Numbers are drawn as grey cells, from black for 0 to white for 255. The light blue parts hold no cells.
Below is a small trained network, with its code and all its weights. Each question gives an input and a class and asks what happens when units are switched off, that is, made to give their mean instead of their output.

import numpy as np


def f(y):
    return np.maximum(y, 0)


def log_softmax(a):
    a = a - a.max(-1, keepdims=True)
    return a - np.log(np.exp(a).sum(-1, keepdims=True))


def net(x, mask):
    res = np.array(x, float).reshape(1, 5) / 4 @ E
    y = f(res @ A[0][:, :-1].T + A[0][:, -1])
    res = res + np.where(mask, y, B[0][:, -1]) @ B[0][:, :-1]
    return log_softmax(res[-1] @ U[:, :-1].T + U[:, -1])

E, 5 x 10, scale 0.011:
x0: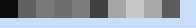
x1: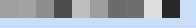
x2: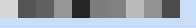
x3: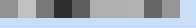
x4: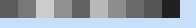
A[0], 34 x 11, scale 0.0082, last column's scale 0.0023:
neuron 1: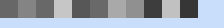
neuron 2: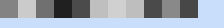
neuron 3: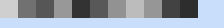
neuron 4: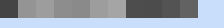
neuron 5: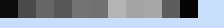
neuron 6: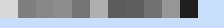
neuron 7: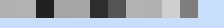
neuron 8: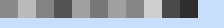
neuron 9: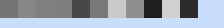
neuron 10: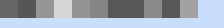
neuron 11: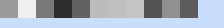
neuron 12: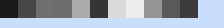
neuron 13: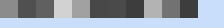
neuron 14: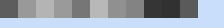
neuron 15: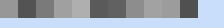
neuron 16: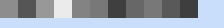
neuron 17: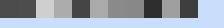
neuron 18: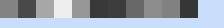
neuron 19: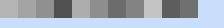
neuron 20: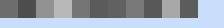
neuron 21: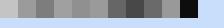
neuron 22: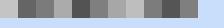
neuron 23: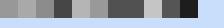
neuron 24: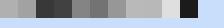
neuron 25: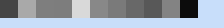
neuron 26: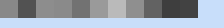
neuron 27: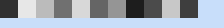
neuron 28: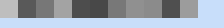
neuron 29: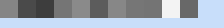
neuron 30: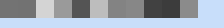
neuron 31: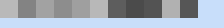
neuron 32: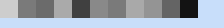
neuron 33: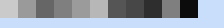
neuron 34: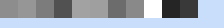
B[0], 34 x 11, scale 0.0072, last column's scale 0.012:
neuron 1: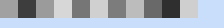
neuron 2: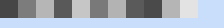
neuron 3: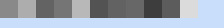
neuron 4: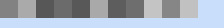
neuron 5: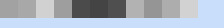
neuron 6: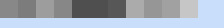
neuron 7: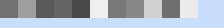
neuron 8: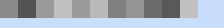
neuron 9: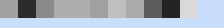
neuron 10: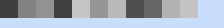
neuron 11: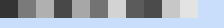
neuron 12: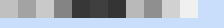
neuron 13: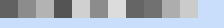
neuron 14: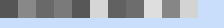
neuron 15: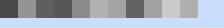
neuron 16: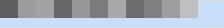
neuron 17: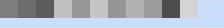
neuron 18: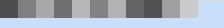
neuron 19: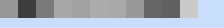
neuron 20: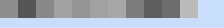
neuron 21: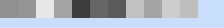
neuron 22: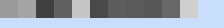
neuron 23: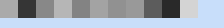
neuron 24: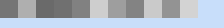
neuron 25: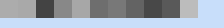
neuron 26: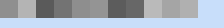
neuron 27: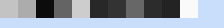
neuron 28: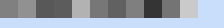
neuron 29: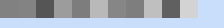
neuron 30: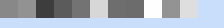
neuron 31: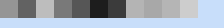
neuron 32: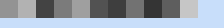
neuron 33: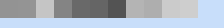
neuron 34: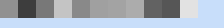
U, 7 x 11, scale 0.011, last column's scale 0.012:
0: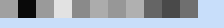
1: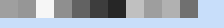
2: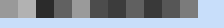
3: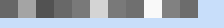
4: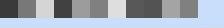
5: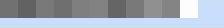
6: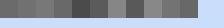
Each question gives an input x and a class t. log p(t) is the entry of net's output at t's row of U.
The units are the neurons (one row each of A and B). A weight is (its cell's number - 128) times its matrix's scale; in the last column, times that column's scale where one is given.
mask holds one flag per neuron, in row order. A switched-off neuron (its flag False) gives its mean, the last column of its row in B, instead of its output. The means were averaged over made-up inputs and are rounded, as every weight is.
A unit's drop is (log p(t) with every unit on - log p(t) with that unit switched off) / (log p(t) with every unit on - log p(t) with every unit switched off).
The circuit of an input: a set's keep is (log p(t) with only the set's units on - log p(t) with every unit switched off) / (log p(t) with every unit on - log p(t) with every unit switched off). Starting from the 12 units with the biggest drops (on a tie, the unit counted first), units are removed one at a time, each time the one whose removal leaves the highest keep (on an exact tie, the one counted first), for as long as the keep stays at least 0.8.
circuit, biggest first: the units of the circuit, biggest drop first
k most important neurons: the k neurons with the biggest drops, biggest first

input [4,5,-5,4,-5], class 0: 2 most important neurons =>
neuron 8; neuron 34
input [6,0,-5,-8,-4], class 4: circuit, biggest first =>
neuron 13
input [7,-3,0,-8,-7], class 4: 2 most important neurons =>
neuron 13; neuron 18
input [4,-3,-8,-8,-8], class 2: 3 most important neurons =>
neuron 27; neuron 25; neuron 30
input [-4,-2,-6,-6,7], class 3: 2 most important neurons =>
neuron 30; neuron 14
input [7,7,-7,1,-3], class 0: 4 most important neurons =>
neuron 34; neuron 8; neuron 23; neuron 19
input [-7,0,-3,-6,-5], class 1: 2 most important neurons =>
neuron 31; neuron 21
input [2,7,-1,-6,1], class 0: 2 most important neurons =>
neuron 34; neuron 23
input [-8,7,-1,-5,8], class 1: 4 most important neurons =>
neuron 31; neuron 33; neuron 21; neuron 6
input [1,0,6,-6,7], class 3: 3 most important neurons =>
neuron 30; neuron 27; neuron 14
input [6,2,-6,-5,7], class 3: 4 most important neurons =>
neuron 14; neuron 4; neuron 30; neuron 31
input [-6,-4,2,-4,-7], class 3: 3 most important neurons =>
neuron 7; neuron 29; neuron 12
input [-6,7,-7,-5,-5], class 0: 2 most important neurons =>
neuron 23; neuron 19
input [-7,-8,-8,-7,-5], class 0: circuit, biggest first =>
neuron 1
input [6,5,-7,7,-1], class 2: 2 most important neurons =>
neuron 27; neuron 25
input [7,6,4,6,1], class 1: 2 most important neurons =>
neuron 12; neuron 5
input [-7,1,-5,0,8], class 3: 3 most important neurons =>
neuron 30; neuron 14; neuron 12
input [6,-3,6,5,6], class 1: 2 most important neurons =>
neuron 12; neuron 5
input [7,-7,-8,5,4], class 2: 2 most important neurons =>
neuron 27; neuron 25
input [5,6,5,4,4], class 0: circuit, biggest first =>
neuron 34
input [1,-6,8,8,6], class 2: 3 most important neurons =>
neuron 22; neuron 32; neuron 3
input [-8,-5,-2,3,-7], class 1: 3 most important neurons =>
neuron 31; neuron 21; neuron 33
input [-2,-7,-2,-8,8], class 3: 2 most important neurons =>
neuron 30; neuron 17
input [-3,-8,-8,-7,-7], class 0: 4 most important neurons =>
neuron 1; neuron 20; neuron 9; neuron 29
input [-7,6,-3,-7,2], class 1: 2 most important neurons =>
neuron 31; neuron 21
